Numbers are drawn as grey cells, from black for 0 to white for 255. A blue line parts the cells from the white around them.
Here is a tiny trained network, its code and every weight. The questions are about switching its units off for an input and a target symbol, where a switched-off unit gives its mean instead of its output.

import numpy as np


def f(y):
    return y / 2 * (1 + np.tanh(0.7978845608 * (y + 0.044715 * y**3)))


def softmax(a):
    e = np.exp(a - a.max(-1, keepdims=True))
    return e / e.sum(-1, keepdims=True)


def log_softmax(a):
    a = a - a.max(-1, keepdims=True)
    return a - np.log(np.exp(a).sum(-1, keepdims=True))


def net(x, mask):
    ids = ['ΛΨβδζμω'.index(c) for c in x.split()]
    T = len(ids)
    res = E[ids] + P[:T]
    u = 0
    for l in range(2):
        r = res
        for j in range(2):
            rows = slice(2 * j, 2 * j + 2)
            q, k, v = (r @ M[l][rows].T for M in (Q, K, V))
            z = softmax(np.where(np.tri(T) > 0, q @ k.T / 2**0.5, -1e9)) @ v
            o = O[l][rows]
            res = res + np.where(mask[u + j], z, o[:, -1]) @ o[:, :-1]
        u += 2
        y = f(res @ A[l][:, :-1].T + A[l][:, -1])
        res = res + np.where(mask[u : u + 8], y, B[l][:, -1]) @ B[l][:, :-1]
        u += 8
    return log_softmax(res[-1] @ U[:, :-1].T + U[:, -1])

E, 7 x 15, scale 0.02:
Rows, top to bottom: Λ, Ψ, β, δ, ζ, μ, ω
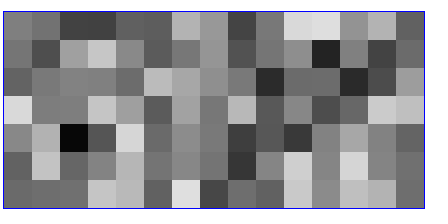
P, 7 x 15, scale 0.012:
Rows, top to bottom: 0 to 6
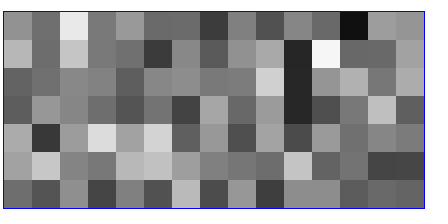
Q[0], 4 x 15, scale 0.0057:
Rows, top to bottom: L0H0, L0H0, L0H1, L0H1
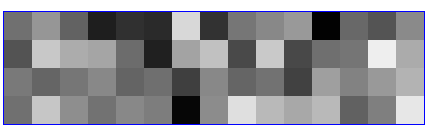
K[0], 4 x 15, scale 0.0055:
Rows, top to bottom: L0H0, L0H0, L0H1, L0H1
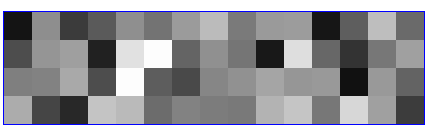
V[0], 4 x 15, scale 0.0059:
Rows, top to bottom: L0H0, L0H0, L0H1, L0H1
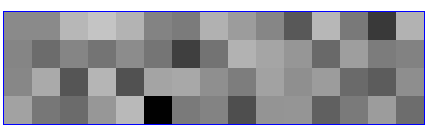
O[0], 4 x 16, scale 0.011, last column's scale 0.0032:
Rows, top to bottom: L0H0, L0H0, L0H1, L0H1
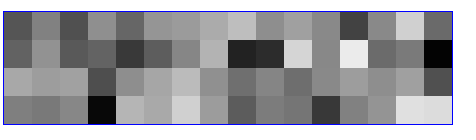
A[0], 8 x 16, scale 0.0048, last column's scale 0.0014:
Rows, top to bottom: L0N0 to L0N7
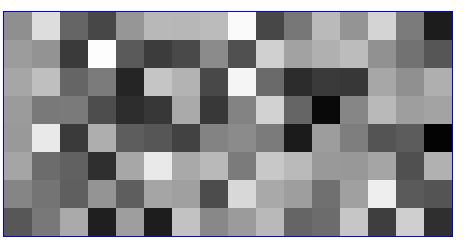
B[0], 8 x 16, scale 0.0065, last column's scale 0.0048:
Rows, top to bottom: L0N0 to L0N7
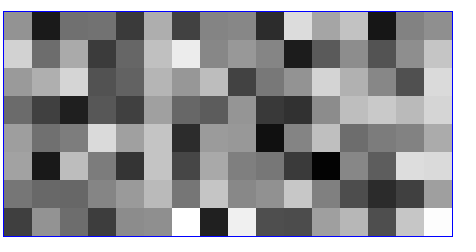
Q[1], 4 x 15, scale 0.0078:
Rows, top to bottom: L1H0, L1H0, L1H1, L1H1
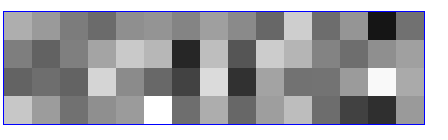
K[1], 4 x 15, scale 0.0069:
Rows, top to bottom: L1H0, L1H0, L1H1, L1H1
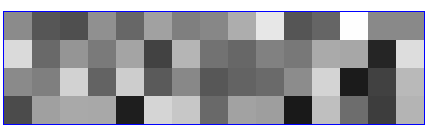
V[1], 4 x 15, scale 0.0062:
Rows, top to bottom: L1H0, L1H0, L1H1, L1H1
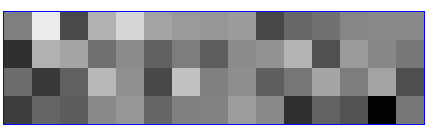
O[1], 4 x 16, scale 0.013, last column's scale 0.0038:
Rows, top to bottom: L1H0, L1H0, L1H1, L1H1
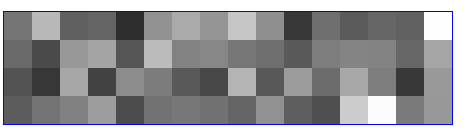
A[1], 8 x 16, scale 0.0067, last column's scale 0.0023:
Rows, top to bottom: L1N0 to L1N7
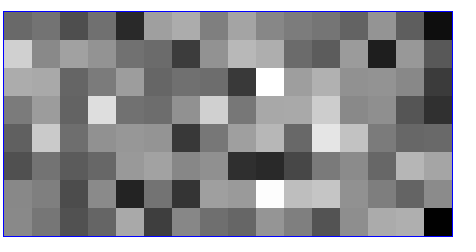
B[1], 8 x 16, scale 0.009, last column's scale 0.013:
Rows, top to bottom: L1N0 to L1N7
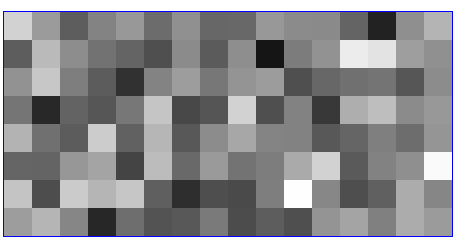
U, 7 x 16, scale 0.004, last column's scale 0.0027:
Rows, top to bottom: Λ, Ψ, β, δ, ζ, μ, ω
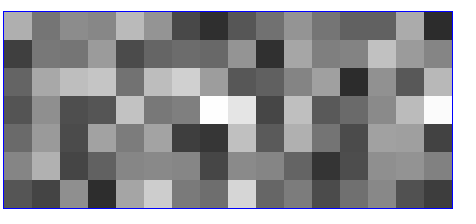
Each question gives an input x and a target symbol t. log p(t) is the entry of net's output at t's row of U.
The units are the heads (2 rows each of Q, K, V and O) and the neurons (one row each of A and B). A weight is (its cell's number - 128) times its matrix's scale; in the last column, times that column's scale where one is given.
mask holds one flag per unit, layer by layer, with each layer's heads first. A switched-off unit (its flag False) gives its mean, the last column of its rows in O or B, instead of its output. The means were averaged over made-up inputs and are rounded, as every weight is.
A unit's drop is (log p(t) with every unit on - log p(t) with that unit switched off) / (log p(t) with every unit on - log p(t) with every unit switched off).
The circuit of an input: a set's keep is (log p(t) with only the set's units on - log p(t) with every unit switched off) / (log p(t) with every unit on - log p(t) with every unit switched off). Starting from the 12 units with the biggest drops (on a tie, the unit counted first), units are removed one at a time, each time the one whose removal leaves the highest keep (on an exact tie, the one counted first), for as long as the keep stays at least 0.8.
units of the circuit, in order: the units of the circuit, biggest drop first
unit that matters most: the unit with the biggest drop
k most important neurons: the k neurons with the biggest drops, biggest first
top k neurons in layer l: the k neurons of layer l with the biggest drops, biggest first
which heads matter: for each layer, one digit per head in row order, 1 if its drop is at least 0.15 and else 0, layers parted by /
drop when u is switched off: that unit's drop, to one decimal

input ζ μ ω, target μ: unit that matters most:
L1H0
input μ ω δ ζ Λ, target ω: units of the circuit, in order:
(L1H1 L0N5)
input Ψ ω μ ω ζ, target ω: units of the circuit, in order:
(L1H1 L0N7)
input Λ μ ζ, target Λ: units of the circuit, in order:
(L1H0 L0H0)
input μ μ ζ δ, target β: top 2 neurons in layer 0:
(L0N2 L0N3)
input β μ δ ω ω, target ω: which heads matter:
01 / 00
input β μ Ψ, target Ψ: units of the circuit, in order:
(L1N1 L0H1)
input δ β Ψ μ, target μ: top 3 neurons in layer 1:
(L1N2 L1N5 L1N7)
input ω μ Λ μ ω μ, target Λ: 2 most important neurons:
(L0N5 L1N7)
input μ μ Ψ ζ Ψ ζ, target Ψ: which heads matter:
00 / 01
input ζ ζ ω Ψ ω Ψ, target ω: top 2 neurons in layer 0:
(L0N7 L0N3)
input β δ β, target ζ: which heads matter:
11 / 10
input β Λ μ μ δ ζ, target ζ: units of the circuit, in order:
(L0H1 L0N4 L1N4)
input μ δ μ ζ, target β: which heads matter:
00 / 11
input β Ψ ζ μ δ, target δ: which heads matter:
10 / 10
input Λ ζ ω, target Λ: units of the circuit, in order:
(L1H0 L0H0)
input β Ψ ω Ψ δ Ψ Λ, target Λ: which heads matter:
01 / 00
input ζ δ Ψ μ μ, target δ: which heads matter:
10 / 11
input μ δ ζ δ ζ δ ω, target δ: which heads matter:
00 / 11
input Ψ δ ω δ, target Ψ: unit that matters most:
L0N3
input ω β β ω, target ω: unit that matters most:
L0N1
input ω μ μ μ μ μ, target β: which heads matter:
01 / 11
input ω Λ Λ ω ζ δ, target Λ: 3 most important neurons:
(L0N5 L0N0 L0N7)
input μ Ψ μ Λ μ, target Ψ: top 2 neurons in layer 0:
(L0N7 L0N2)
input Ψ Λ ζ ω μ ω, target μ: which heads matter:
01 / 11
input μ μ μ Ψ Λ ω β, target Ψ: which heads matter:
11 / 11
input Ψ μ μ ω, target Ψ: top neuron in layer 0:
(L0N3)
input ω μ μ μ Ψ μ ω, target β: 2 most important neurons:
(L1N5 L1N3)
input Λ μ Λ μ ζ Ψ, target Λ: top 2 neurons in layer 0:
(L0N5 L0N3)
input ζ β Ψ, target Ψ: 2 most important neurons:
(L1N1 L0N7)
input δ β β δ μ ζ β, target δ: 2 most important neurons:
(L0N3 L0N2)
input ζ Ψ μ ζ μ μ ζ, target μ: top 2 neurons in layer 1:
(L1N0 L1N7)
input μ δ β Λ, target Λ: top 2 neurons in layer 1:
(L1N6 L1N5)
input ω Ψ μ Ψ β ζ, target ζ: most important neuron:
(L0N4)
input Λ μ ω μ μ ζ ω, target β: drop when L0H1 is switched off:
0.4
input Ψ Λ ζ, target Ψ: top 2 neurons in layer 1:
(L1N5 L1N7)
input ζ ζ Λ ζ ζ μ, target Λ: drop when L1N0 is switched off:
-0.1
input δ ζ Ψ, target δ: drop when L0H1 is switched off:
0.1
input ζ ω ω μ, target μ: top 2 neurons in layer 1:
(L1N0 L1N7)
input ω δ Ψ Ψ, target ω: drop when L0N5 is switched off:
0.1
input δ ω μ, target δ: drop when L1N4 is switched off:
0.0
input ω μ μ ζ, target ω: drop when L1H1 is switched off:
1.1
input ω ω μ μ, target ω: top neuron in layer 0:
(L0N5)
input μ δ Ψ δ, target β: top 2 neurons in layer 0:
(L0N3 L0N2)
